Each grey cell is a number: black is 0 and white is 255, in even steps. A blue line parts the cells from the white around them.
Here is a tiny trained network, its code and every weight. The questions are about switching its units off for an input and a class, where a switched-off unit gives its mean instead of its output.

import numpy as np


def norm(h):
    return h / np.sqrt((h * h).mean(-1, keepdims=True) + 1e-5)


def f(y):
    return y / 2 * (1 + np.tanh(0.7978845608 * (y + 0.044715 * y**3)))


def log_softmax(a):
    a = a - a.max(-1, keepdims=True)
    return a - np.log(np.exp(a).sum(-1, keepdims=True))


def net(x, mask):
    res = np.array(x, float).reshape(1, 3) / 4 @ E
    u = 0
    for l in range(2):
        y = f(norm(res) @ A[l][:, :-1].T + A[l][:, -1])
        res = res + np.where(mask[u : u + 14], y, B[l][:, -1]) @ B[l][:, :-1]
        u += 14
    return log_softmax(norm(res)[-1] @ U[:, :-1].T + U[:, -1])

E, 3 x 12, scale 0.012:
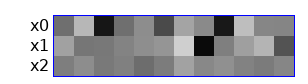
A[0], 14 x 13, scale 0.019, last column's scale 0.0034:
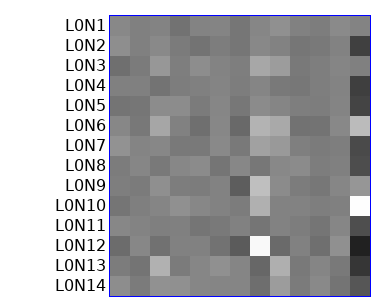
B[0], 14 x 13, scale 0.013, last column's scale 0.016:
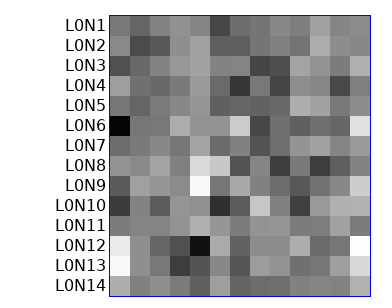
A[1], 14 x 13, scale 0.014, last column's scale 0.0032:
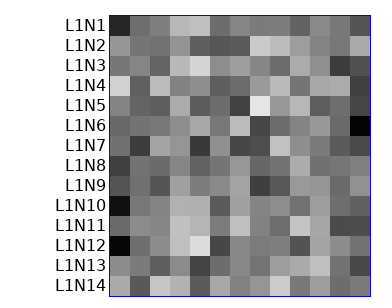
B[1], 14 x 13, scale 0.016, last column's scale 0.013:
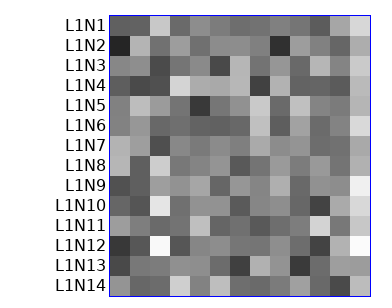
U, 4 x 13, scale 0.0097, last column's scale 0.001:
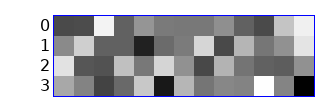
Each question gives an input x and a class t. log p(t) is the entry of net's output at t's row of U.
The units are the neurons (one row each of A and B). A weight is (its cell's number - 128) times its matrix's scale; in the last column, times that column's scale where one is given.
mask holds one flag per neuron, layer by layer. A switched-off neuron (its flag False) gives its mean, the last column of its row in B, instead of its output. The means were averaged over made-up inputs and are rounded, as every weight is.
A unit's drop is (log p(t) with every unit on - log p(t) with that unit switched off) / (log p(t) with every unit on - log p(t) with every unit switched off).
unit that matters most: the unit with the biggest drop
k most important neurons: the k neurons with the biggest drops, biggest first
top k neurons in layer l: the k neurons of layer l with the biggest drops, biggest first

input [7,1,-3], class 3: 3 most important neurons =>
(L0N12, L0N13, L0N6)
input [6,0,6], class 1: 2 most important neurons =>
(L0N6, L0N9)
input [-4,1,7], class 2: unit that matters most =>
L0N13
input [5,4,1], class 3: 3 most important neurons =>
(L0N12, L0N6, L0N10)
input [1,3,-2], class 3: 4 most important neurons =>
(L0N12, L0N13, L0N10, L0N6)
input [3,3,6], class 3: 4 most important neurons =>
(L0N12, L0N6, L0N10, L0N13)
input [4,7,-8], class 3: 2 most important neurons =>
(L0N6, L0N10)
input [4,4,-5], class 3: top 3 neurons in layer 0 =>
(L0N12, L0N6, L0N10)
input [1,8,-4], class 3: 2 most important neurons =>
(L0N12, L0N13)
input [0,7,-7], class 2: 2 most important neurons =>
(L0N6, L0N9)
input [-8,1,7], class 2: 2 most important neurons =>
(L0N13, L0N14)
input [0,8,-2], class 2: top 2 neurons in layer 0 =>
(L0N6, L0N9)
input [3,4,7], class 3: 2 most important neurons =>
(L0N12, L0N6)
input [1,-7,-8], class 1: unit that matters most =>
L0N12
